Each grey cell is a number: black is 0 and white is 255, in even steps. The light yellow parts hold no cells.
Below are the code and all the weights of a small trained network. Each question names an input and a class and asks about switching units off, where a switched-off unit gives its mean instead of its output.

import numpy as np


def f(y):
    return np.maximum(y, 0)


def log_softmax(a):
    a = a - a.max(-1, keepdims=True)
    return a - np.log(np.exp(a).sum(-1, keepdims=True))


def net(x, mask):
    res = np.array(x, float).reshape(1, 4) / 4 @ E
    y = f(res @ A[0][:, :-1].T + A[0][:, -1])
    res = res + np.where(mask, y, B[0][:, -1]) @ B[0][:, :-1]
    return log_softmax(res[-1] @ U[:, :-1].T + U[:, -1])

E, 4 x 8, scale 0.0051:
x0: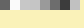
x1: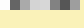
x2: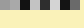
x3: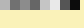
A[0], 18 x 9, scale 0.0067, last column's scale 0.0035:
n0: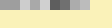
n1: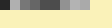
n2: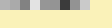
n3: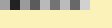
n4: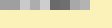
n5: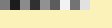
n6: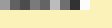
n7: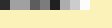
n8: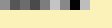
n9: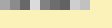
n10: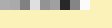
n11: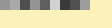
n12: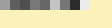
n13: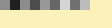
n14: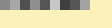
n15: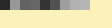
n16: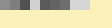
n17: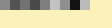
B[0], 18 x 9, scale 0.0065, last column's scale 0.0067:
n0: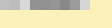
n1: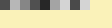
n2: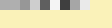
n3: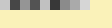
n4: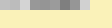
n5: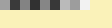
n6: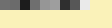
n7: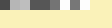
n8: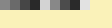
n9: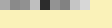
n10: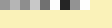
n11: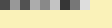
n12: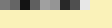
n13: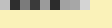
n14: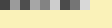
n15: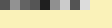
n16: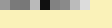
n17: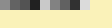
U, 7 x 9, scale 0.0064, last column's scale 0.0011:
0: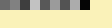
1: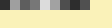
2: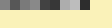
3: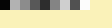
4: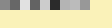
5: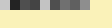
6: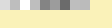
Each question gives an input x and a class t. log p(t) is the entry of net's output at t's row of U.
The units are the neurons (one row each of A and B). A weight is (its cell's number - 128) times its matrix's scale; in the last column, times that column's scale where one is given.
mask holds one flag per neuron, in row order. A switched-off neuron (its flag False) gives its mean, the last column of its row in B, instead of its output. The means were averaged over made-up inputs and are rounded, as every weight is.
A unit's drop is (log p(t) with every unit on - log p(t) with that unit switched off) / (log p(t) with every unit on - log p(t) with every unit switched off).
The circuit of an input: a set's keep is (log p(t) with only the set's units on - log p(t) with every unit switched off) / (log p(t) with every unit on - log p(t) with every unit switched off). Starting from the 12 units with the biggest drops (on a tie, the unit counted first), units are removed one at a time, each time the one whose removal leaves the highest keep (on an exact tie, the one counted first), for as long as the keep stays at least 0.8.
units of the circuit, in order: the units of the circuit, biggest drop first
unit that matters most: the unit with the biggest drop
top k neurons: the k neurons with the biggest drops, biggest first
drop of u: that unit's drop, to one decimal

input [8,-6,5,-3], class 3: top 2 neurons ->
(n1, n15)
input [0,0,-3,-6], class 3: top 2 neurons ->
(n7, n1)
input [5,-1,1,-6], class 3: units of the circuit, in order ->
(n1, n7)
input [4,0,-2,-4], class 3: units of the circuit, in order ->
(n7, n1)
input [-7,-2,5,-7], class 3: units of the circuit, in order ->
(n15, n1)
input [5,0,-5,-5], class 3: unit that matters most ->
n7
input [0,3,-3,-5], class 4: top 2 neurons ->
(n10, n2)
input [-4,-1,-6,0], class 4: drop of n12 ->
0.3
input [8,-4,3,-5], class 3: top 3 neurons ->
(n1, n15, n7)
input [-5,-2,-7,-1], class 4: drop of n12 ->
0.2
